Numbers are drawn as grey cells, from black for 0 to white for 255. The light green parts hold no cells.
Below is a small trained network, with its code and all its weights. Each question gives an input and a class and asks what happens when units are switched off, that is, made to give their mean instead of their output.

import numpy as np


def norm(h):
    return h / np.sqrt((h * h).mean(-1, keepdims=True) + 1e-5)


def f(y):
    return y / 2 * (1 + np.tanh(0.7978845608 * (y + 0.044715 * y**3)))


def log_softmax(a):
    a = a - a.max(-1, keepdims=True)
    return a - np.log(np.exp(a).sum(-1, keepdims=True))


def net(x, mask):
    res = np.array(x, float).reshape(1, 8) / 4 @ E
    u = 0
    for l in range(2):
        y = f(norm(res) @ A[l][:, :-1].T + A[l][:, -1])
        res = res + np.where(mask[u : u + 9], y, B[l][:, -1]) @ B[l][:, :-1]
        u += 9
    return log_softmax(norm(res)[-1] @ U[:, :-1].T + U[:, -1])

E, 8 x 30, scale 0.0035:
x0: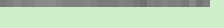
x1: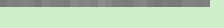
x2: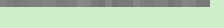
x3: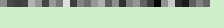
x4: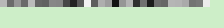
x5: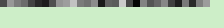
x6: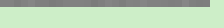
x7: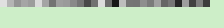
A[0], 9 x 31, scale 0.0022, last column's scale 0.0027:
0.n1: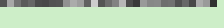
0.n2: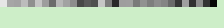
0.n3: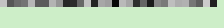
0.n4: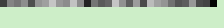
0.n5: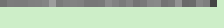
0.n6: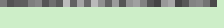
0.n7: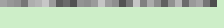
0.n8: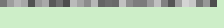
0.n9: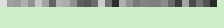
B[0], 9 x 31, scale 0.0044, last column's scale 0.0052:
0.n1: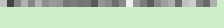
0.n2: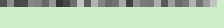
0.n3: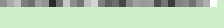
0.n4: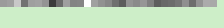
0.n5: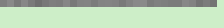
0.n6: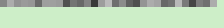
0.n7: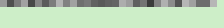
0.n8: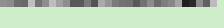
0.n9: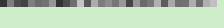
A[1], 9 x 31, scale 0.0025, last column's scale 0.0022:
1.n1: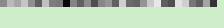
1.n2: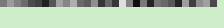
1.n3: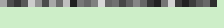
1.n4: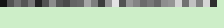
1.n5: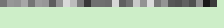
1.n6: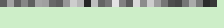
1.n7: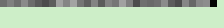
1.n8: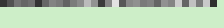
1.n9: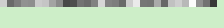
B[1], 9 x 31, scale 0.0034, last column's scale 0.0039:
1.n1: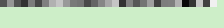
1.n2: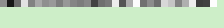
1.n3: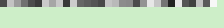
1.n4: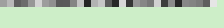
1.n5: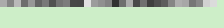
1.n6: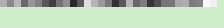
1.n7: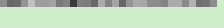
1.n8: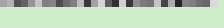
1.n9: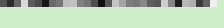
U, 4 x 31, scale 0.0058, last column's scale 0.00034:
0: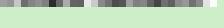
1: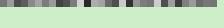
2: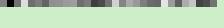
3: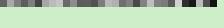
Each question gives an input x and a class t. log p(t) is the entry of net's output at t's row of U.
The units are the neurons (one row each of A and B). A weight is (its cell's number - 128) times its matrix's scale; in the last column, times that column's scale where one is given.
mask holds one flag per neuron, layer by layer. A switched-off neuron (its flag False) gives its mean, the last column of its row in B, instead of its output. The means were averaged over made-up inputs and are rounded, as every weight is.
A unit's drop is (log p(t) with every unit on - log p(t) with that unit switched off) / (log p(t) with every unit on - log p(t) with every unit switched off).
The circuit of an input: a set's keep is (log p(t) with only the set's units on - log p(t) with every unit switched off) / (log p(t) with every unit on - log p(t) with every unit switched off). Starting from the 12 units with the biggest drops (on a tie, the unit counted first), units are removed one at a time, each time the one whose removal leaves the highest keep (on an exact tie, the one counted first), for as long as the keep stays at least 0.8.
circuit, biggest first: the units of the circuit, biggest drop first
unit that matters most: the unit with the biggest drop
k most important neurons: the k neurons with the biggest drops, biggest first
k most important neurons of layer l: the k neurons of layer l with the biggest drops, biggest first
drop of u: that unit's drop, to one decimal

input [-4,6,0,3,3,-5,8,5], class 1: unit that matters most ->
0.n2
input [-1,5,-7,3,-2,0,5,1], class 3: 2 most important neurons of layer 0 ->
0.n3, 0.n6
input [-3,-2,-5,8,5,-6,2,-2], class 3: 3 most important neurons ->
1.n3, 0.n1, 1.n2
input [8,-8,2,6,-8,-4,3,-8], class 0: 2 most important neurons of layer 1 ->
1.n6, 1.n5
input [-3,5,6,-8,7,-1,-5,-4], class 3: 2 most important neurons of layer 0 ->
0.n8, 0.n4
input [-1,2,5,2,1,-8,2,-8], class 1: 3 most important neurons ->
1.n4, 1.n8, 0.n1
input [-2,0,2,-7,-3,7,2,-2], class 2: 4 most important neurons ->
1.n2, 0.n6, 0.n1, 1.n3
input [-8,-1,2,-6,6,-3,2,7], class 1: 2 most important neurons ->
0.n2, 0.n9
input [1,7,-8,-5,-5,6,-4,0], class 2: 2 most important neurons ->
1.n2, 0.n3
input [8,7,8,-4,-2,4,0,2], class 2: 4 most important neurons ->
1.n2, 0.n6, 1.n3, 0.n1
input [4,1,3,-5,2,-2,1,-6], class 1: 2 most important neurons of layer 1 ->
1.n4, 1.n8
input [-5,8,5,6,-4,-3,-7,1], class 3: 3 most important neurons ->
1.n3, 0.n3, 0.n6
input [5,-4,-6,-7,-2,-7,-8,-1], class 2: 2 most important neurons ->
1.n9, 0.n7
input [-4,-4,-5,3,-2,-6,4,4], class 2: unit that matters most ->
1.n9
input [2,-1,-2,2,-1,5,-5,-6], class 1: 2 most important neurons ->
1.n4, 1.n8
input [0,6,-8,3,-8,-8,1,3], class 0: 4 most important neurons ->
1.n6, 1.n5, 0.n1, 1.n2
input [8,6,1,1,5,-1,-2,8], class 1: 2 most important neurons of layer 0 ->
0.n2, 0.n9
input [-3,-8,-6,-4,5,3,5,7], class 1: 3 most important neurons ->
0.n2, 0.n9, 1.n6
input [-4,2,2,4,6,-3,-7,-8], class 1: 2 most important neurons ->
1.n4, 1.n8
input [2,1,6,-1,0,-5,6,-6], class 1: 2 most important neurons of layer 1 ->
1.n4, 1.n8
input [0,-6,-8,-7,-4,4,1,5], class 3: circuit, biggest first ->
1.n1
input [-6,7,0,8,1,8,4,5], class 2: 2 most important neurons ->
1.n2, 0.n8
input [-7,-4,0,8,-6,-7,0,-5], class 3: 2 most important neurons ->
1.n3, 0.n1
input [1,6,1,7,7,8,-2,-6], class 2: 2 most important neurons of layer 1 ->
1.n2, 1.n6
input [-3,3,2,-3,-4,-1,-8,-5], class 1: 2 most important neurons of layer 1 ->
1.n8, 1.n4
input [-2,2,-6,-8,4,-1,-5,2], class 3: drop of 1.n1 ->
0.1
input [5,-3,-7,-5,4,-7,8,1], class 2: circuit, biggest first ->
1.n9
